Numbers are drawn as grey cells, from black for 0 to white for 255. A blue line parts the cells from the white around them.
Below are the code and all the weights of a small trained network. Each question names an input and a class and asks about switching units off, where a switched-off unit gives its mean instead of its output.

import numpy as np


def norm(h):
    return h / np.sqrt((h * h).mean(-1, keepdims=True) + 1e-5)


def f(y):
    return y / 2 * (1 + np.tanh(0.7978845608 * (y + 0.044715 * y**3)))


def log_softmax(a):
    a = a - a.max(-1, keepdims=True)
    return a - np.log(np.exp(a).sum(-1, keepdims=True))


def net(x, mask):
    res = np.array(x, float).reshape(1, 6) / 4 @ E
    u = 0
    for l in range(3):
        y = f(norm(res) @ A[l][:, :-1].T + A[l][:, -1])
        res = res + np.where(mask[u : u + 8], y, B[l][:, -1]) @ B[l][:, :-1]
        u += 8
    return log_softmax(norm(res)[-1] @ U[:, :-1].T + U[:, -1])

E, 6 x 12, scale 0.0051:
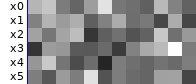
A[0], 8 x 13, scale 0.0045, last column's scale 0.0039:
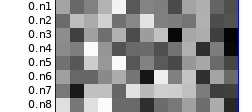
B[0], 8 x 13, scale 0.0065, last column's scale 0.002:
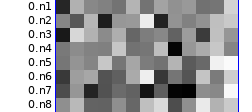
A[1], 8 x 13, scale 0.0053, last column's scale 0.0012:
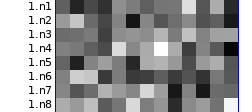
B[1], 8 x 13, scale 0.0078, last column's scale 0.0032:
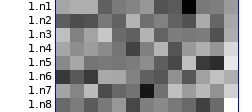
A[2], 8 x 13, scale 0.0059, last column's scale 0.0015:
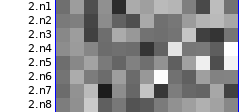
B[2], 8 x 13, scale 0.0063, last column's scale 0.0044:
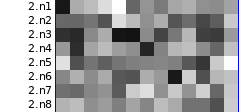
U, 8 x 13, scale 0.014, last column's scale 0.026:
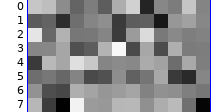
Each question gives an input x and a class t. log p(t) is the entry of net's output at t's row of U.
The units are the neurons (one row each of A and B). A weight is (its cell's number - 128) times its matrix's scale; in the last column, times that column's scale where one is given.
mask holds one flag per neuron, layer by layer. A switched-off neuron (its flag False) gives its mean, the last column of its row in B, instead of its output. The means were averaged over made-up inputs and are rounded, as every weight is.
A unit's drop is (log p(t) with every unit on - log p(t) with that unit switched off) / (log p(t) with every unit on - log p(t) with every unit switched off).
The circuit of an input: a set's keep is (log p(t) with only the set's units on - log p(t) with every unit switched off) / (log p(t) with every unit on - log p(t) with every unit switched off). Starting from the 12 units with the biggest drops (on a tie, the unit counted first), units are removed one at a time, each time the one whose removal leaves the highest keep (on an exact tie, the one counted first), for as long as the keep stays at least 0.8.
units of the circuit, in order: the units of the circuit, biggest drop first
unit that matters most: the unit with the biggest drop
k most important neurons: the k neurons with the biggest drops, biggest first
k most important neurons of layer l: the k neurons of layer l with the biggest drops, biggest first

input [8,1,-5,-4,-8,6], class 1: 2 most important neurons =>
[0.n7; 1.n5]
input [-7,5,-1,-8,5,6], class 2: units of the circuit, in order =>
[1.n7]
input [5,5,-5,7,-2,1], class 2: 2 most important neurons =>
[0.n8; 1.n5]
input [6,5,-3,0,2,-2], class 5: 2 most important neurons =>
[2.n3; 1.n8]
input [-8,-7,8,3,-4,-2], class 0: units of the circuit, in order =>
[0.n8; 1.n1]
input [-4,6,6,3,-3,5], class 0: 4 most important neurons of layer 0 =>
[0.n8; 0.n6; 0.n4; 0.n7]
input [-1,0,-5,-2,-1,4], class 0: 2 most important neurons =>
[1.n4; 2.n6]
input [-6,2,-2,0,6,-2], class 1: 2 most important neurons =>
[1.n6; 1.n2]
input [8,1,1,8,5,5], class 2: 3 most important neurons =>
[1.n5; 2.n4; 0.n7]
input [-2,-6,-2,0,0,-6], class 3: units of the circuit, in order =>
[2.n7; 1.n1]
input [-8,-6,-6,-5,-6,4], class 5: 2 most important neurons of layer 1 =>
[1.n5; 1.n6]
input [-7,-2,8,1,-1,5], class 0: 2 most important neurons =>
[0.n8; 0.n4]
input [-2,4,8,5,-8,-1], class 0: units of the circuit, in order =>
[0.n8; 2.n5]
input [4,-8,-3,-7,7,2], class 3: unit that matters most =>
0.n6
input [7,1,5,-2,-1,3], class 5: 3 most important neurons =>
[1.n8; 2.n3; 1.n4]
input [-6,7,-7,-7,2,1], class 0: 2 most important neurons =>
[1.n4; 0.n6]
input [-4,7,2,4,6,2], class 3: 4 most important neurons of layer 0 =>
[0.n2; 0.n7; 0.n3; 0.n4]
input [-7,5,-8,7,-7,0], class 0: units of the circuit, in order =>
[1.n4; 2.n6; 2.n5]
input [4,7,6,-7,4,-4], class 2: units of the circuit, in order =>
[1.n7; 2.n6]
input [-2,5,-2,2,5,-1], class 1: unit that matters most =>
1.n2
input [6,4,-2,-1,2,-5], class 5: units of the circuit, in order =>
[2.n3; 1.n8]
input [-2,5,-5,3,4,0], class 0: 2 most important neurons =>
[1.n4; 0.n7]
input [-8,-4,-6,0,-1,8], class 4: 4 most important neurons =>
[0.n3; 0.n5; 0.n1; 1.n4]
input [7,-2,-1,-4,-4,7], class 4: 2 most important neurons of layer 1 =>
[1.n5; 1.n7]
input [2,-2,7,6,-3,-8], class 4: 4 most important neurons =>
[2.n1; 1.n4; 1.n7; 1.n5]
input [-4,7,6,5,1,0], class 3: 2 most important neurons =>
[0.n2; 1.n4]
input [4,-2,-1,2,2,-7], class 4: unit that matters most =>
2.n1
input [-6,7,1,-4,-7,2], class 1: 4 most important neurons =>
[0.n7; 0.n6; 1.n1; 2.n8]
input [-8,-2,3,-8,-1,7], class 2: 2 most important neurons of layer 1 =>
[1.n7; 1.n8]
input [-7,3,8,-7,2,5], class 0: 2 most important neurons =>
[0.n8; 0.n4]
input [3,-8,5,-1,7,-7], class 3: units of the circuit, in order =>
[0.n6; 2.n7]
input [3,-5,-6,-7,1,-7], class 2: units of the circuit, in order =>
[1.n7; 0.n7]
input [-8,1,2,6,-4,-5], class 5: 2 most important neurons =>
[1.n5; 1.n7]
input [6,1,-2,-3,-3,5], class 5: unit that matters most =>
2.n3
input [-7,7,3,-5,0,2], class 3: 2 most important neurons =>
[0.n2; 2.n7]
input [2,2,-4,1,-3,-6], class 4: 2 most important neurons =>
[2.n1; 0.n8]
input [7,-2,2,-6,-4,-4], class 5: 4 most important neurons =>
[1.n8; 2.n3; 0.n5; 0.n6]
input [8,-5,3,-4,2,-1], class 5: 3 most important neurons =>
[2.n3; 1.n8; 0.n2]
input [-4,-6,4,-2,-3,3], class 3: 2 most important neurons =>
[0.n6; 2.n7]
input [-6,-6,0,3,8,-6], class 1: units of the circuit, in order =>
[1.n6]
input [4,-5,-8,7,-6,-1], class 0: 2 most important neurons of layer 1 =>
[1.n4; 1.n7]
